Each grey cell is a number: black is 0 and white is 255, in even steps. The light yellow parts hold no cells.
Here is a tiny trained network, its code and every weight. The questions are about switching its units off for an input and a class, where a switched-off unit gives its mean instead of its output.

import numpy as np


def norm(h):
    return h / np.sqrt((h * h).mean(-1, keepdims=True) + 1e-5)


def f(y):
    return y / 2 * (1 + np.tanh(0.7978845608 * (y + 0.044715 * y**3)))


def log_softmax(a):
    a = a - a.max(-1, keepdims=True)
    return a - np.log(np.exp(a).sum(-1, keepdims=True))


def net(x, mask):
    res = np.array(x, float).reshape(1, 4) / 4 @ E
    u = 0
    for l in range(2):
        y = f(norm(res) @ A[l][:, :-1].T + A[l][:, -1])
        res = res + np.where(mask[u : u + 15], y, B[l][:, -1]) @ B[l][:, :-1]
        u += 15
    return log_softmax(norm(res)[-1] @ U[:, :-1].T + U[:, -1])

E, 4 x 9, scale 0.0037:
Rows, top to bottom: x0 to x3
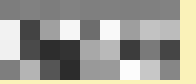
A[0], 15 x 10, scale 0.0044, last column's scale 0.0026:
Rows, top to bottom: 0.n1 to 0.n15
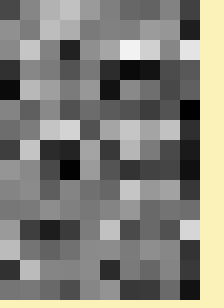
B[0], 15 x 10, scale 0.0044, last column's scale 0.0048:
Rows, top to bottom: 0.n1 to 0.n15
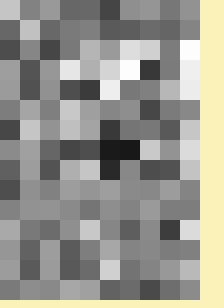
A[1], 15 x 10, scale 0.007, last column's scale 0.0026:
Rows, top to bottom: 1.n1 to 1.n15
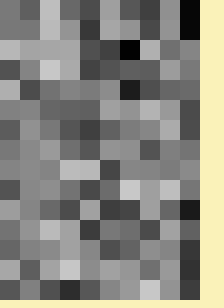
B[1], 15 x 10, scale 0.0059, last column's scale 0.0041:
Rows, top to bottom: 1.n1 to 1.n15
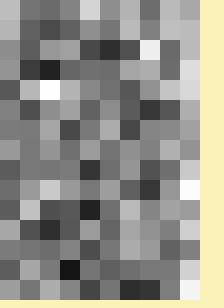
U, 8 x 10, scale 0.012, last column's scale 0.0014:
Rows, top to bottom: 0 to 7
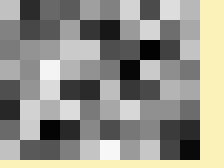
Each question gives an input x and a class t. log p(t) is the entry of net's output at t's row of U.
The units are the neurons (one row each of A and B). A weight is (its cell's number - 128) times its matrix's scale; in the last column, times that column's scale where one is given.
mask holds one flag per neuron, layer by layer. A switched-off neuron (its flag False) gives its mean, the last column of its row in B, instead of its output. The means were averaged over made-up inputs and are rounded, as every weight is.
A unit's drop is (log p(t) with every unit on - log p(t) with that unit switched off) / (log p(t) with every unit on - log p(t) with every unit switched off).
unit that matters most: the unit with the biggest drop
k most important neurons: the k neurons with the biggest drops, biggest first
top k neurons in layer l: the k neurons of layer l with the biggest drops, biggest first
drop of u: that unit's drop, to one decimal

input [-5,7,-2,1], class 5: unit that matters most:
0.n8
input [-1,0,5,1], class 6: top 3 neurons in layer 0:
[0.n4, 0.n5, 0.n9]
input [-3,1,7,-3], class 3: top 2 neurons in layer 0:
[0.n3, 0.n4]
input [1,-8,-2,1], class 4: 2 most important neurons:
[0.n8, 0.n5]
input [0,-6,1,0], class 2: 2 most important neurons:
[0.n4, 0.n9]
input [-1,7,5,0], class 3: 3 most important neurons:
[0.n3, 0.n4, 1.n5]
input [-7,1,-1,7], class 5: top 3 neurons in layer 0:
[0.n3, 0.n5, 0.n14]
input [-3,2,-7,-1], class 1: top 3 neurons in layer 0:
[0.n7, 0.n4, 0.n3]
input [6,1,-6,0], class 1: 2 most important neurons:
[0.n7, 1.n4]
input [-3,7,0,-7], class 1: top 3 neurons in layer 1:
[1.n3, 1.n4, 1.n10]
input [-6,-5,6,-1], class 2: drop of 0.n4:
0.2
